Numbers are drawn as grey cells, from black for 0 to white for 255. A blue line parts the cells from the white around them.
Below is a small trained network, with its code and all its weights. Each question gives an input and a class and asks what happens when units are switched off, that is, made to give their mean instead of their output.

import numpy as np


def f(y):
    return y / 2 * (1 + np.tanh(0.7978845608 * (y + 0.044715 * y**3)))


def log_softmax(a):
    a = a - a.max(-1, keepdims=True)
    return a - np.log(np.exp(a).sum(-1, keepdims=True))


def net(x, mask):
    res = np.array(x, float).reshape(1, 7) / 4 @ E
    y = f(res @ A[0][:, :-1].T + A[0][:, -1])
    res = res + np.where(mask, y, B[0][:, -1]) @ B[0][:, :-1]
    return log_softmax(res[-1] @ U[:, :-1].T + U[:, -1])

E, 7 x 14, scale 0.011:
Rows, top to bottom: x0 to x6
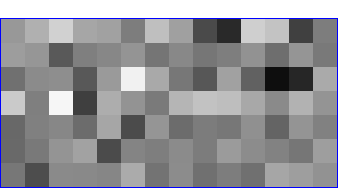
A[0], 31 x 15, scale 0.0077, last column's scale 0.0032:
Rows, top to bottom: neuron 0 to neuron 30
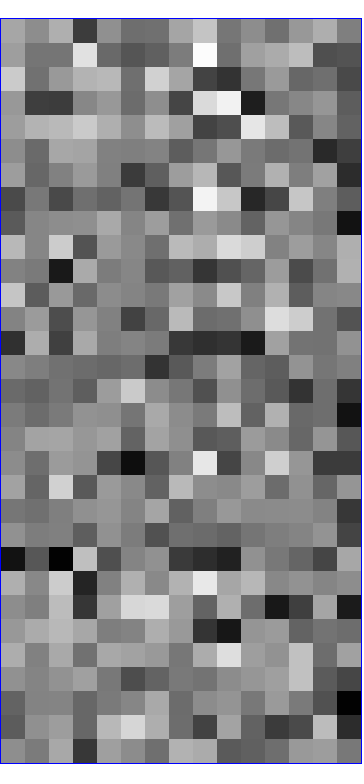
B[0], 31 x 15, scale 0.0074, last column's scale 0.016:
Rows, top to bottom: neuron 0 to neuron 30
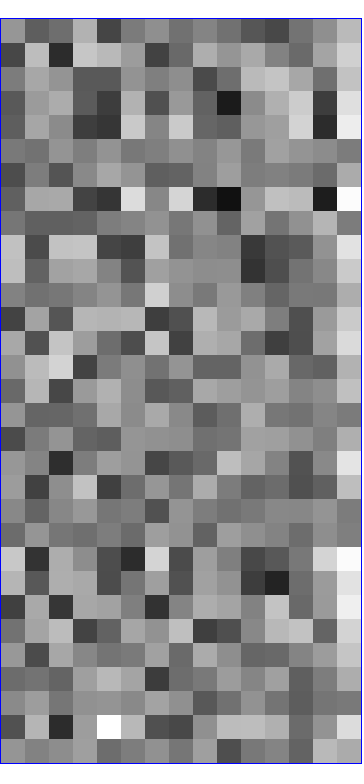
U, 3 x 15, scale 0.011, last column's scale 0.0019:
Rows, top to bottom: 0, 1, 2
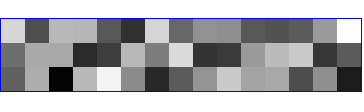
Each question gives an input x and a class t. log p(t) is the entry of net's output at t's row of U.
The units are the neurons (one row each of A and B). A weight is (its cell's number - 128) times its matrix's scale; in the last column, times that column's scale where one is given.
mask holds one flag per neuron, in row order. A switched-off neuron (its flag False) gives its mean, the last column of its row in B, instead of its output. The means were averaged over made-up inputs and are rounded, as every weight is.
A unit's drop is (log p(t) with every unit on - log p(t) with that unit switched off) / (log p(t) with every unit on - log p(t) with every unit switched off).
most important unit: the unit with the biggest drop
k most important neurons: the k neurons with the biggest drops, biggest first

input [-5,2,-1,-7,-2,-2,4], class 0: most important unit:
neuron 22
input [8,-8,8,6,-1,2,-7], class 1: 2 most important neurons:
(neuron 4; neuron 25)
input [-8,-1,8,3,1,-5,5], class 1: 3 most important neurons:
(neuron 7; neuron 3; neuron 1)
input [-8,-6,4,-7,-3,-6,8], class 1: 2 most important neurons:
(neuron 7; neuron 3)
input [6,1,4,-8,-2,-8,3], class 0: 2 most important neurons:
(neuron 22; neuron 13)
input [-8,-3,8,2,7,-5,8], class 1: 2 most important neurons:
(neuron 7; neuron 3)
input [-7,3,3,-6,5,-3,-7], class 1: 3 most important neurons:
(neuron 7; neuron 3; neuron 9)
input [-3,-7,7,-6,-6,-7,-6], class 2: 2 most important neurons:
(neuron 29; neuron 15)
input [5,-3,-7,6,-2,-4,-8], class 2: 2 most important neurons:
(neuron 18; neuron 1)
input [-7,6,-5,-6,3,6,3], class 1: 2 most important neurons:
(neuron 7; neuron 3)
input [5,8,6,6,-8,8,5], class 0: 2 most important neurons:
(neuron 9; neuron 23)
